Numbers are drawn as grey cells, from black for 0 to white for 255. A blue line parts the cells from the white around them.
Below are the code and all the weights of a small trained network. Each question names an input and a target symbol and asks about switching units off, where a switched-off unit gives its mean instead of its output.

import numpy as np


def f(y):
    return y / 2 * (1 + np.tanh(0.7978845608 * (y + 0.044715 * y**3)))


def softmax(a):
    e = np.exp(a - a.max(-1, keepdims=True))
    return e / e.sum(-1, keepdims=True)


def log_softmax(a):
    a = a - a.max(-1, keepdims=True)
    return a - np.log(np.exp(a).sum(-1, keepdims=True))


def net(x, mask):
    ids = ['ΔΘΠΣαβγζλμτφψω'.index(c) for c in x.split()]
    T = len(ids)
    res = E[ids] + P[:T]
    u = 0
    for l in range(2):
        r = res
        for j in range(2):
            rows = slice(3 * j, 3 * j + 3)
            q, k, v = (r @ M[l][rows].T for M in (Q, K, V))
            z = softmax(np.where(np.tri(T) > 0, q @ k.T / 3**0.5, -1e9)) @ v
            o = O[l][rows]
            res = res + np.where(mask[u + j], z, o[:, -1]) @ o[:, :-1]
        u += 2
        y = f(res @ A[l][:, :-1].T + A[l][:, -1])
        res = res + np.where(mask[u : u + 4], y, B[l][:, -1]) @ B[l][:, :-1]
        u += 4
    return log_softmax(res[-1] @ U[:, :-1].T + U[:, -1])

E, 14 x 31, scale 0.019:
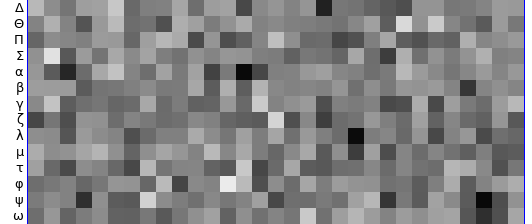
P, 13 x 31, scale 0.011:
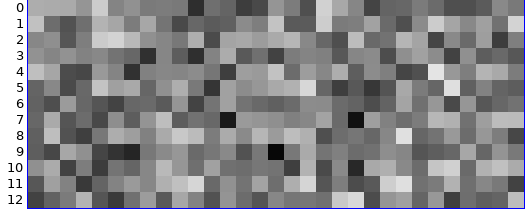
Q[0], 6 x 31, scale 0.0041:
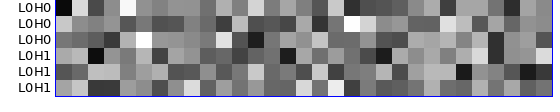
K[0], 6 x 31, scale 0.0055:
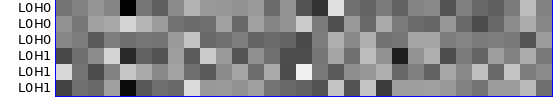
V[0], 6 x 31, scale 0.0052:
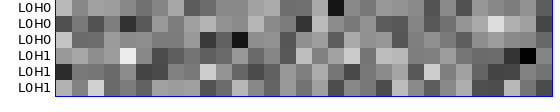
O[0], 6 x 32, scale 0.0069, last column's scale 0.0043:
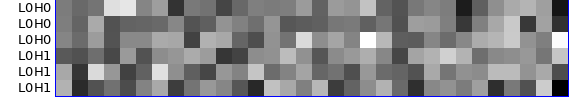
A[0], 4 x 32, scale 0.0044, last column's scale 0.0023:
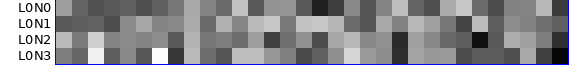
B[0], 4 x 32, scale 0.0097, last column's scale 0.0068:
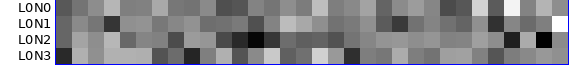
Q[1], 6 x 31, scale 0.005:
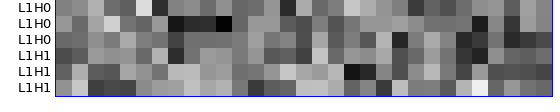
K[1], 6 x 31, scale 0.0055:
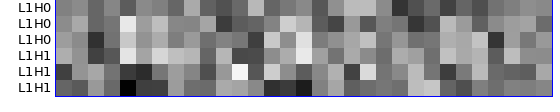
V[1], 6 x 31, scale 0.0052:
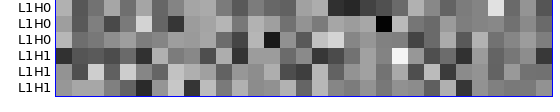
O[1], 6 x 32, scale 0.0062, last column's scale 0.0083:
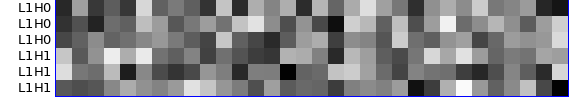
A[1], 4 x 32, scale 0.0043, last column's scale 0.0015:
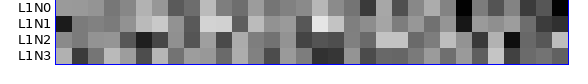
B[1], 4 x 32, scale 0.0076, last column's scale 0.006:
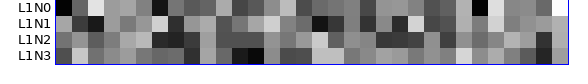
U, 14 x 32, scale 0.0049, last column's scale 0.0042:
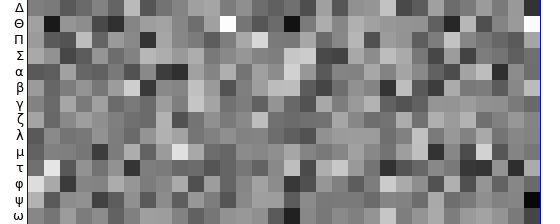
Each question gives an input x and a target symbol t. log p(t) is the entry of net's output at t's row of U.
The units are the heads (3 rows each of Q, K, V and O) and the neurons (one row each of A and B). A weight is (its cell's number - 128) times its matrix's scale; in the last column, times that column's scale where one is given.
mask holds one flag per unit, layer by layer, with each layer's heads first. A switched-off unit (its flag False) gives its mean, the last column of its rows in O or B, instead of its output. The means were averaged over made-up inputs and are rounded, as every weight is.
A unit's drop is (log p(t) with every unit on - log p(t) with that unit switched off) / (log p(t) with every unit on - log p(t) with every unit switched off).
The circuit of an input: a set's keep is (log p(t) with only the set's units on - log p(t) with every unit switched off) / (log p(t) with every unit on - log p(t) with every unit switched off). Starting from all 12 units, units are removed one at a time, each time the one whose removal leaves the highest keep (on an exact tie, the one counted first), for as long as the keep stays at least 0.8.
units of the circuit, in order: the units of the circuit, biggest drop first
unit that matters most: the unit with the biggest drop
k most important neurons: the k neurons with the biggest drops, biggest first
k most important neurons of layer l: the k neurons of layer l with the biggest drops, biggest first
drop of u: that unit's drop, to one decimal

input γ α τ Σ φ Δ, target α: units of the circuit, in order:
(L1N0, L1H1)
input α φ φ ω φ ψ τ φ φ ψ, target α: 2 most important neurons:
(L0N1, L0N0)
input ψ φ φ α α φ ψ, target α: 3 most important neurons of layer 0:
(L0N0, L0N1, L0N2)
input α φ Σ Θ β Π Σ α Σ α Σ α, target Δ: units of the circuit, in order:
(L1N1, L1H0, L1H1)
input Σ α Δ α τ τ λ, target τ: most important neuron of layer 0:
(L0N0)
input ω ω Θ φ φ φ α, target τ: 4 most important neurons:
(L1N3, L0N2, L1N2, L0N0)
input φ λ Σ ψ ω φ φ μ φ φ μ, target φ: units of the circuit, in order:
(L1H1, L1N0)
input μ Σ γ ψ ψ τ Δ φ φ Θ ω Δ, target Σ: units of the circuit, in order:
(L0H0, L1H0)
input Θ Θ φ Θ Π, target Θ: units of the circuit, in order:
(L1H1, L0H1, L0N1)
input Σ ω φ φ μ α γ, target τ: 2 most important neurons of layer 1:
(L1N2, L1N3)
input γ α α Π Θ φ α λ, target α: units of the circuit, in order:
(L0H1, L1H1)
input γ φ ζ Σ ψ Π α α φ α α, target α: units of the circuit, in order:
(L1H0, L1H1)
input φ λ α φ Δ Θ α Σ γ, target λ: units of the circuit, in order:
(L1H1, L0H0)
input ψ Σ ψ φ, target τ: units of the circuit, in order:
(L0N3, L1H1)
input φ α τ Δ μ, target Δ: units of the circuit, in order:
(L1H1, L1N1, L1H0, L0N1)
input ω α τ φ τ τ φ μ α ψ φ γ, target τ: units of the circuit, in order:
(L1H1)
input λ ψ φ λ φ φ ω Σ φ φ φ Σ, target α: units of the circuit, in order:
(L1N0, L0H0)
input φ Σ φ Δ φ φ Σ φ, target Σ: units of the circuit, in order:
(L1H0, L1H1, L1N0)
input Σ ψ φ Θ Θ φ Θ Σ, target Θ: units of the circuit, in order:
(L0H1, L1H1, L0N1)
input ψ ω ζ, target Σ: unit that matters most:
L1H0
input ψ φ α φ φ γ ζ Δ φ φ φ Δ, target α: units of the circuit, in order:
(L1N0, L0H0)
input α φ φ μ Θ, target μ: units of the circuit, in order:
(L0H1, L1H1, L0N0)
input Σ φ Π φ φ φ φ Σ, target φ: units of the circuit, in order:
(L1H0, L1N0)
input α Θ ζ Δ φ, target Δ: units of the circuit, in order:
(L1H1, L1N1, L1H0)
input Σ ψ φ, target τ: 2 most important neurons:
(L0N0, L0N1)
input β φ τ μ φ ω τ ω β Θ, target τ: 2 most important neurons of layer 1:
(L1N2, L1N1)
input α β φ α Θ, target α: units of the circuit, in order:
(L1H1)
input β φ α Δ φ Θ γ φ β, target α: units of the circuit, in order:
(L1N0, L0H0)
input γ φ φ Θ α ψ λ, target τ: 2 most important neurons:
(L1N3, L1N2)
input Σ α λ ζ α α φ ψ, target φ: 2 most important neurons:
(L0N0, L1N0)
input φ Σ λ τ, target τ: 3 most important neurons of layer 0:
(L0N0, L0N1, L0N3)
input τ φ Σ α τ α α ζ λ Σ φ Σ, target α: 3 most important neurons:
(L1N0, L1N1, L0N1)
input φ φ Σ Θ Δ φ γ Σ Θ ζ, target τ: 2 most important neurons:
(L1N2, L1N3)
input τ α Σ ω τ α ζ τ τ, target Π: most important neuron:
(L1N1)
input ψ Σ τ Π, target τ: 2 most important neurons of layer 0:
(L0N2, L0N0)
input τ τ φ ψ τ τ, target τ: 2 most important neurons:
(L0N0, L0N1)
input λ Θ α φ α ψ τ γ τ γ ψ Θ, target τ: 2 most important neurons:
(L0N0, L1N1)
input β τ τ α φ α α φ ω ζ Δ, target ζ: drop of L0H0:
0.1
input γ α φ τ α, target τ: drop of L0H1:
-0.1
